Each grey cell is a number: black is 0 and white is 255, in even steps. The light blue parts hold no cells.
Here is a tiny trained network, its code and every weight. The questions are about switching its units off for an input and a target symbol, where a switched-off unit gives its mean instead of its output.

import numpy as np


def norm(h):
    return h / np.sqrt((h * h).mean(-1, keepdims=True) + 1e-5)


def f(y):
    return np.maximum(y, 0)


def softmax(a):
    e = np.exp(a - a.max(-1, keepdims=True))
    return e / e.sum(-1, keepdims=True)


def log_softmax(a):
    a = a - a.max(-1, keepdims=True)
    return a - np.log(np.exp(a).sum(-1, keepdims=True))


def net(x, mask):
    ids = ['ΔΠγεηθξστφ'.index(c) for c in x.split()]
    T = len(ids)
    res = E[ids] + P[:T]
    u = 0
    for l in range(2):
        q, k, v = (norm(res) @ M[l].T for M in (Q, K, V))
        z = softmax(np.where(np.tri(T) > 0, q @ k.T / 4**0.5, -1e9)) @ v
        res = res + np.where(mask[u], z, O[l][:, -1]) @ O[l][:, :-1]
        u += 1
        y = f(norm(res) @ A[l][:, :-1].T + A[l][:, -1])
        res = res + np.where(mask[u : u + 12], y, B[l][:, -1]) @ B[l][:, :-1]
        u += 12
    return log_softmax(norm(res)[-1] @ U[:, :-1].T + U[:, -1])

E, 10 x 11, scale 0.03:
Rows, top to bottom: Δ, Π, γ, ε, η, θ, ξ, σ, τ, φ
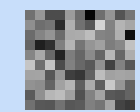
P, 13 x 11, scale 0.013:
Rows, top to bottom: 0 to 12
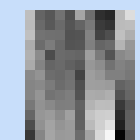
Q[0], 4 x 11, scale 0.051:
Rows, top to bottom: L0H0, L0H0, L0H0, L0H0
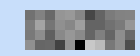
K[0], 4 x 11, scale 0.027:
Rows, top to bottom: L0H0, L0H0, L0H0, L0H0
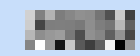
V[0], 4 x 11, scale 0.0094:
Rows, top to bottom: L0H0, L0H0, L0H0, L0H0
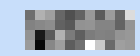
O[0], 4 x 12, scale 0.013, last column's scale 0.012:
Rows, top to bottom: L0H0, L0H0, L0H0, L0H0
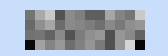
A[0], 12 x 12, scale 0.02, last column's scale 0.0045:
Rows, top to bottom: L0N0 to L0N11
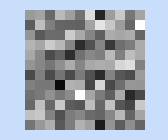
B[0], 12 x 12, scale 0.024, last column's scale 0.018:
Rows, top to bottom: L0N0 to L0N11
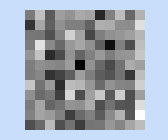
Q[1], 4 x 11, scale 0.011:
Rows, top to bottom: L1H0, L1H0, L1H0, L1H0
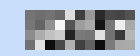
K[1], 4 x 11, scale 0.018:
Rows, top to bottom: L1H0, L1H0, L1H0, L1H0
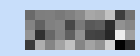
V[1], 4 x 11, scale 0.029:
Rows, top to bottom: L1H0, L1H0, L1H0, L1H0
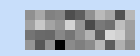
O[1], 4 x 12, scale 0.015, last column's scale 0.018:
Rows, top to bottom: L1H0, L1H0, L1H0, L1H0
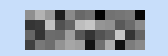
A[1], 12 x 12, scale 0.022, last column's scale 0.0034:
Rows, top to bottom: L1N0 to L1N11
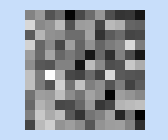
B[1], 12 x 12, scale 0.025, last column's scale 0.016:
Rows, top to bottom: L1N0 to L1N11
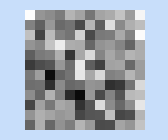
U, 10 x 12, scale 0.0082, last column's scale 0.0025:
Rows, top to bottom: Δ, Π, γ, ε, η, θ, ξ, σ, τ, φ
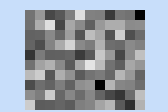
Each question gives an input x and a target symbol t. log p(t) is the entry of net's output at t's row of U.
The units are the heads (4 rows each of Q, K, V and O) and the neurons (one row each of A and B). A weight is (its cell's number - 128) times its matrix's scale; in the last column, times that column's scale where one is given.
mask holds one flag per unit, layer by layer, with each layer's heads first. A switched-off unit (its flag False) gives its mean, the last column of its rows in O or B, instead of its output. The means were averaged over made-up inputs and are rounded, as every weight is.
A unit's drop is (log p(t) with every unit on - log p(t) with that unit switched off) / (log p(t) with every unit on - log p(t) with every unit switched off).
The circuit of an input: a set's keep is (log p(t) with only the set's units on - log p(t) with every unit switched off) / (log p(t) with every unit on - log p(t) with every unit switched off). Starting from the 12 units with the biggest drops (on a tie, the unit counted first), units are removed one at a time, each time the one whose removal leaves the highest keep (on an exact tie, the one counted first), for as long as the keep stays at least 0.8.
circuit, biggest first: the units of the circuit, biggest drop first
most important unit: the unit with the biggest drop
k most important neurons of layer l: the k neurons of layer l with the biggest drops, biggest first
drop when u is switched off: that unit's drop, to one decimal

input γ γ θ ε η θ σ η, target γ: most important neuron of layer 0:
(L0N9)
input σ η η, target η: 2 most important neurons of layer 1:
(L1N9; L1N0)
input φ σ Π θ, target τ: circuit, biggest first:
(L0N3; L1N8)
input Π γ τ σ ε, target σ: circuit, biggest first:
(L1N5; L0N5)
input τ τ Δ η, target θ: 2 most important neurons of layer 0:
(L0N10; L0N9)
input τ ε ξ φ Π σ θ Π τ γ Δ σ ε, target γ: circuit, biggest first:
(L1H0; L0N7)
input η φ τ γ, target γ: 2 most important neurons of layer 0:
(L0N8; L0N7)
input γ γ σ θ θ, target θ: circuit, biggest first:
(L1N4; L0N4)
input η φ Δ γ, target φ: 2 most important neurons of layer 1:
(L1N9; L1N11)
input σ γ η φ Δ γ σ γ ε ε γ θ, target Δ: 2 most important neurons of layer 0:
(L0N8; L0N0)
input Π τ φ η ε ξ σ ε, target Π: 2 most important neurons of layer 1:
(L1N7; L1N3)
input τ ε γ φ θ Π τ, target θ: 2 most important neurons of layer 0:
(L0N6; L0N1)
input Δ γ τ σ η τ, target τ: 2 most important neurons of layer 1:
(L1N8; L1N10)
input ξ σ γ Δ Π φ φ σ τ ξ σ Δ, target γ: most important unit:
L0N6
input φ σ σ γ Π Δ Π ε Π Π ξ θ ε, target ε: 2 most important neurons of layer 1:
(L1N3; L1N0)
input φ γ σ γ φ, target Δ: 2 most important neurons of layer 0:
(L0N6; L0N10)
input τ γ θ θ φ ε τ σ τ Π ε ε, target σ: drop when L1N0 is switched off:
0.1
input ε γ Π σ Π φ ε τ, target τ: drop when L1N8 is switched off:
0.3
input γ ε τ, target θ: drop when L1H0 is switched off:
0.3
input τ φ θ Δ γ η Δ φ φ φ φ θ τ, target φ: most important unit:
L0H0
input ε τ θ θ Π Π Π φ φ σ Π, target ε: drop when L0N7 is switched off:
0.4
